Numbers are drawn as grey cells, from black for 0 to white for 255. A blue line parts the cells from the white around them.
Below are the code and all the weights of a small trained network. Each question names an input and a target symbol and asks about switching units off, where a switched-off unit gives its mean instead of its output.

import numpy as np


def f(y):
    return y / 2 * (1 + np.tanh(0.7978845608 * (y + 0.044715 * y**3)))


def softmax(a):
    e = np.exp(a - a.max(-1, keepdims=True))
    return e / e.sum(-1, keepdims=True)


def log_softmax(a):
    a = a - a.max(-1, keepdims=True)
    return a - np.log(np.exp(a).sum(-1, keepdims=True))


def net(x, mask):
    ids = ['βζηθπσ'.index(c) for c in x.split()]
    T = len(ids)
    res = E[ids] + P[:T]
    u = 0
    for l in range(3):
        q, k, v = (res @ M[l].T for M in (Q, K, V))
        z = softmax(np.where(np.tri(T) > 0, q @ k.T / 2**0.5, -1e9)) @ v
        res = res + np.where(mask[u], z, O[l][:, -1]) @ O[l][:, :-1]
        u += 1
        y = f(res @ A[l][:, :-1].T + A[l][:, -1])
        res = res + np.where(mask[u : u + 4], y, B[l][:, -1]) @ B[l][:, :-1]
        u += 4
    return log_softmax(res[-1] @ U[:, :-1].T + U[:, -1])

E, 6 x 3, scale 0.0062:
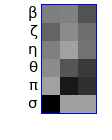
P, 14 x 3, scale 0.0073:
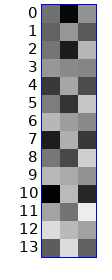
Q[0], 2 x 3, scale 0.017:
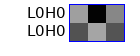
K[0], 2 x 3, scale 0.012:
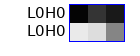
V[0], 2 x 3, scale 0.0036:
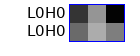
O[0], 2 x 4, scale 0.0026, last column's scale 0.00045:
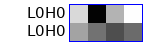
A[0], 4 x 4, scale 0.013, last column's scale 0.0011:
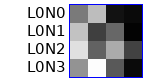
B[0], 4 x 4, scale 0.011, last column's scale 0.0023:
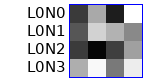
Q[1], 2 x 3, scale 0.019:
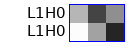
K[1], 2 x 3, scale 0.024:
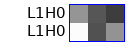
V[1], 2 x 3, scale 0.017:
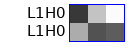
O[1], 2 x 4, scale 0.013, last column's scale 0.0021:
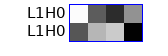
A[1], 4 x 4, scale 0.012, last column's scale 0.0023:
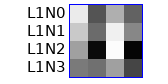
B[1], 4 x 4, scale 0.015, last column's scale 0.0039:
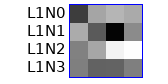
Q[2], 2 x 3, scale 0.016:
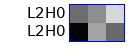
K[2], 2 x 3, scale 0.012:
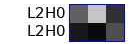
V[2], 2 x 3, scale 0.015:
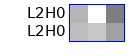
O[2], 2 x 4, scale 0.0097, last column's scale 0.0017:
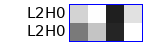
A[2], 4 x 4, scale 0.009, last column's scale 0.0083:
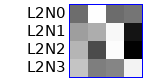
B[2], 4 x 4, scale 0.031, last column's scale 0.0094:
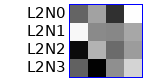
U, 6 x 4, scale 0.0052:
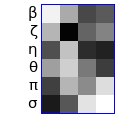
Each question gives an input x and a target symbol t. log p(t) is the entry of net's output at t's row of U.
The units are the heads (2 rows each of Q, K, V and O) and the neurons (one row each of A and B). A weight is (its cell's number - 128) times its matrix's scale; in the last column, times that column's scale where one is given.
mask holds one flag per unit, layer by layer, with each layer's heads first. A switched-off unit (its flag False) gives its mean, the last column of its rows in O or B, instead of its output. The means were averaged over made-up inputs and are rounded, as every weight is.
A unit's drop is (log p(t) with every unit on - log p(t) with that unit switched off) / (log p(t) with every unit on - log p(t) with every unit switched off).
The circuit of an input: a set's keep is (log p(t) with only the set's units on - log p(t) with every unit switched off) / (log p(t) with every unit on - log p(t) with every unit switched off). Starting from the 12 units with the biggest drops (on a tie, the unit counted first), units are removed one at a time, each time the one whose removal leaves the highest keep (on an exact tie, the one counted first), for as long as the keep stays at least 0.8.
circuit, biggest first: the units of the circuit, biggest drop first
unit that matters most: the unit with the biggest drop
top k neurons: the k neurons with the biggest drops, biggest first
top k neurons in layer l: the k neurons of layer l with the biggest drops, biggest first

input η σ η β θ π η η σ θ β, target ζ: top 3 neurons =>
L0N0; L0N2; L2N0
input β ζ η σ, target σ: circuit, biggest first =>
L1N2; L2H0
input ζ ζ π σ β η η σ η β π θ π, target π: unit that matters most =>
L2N2
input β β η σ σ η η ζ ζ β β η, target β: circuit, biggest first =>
L0N0; L1N2; L2N1; L0N3
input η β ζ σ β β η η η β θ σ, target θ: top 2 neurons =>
L2N1; L2N2
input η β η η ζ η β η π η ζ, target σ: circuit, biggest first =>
L2H0; L0N2
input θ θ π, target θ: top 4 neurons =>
L1N2; L2N1; L0N0; L2N2
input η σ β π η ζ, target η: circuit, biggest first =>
L0N0; L2H0; L0N2; L2N0
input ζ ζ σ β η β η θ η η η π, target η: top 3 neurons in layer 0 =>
L0N0; L0N3; L0N1
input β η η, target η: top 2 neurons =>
L0N0; L0N2
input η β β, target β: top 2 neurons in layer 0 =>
L0N0; L0N3
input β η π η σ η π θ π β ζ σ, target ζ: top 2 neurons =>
L0N0; L2N3
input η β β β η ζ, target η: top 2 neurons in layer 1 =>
L1N3; L1N1
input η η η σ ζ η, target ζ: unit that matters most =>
L2H0
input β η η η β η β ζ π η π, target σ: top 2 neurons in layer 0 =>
L0N2; L0N3
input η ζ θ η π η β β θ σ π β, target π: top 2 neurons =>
L2N2; L2N1
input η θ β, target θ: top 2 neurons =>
L1N2; L2N1
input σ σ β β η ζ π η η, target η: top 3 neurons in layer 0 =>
L0N0; L0N3; L0N2
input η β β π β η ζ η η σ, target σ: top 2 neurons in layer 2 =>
L2N1; L2N0
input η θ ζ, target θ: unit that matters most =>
L1N2
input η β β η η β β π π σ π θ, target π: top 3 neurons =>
L2N2; L2N1; L1N2
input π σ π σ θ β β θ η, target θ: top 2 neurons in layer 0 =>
L0N0; L0N3
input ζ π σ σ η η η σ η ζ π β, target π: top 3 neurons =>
L2N2; L0N0; L2N1
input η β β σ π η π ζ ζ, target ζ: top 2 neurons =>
L0N0; L2N3
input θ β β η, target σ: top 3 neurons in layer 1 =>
L1N2; L1N0; L1N3
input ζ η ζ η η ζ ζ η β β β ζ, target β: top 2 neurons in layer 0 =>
L0N0; L0N1
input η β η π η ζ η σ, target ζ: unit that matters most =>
L1H0
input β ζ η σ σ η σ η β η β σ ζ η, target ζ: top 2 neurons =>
L1N2; L0N2
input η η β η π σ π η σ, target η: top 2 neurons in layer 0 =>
L0N0; L0N2
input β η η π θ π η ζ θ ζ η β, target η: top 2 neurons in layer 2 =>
L2N0; L2N1
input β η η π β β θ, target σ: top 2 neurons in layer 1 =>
L1N2; L1N0
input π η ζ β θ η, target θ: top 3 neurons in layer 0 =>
L0N0; L0N3; L0N2
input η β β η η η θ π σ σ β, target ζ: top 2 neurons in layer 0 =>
L0N2; L0N0
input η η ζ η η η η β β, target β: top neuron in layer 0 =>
L0N0
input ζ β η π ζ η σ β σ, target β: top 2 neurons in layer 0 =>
L0N0; L0N1
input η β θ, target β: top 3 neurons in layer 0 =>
L0N0; L0N3; L0N2
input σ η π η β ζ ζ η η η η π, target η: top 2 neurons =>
L0N0; L0N3
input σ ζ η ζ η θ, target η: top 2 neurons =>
L0N0; L2N0
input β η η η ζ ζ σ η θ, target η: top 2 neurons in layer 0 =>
L0N0; L0N3
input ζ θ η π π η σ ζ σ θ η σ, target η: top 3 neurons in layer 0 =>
L0N0; L0N3; L0N2
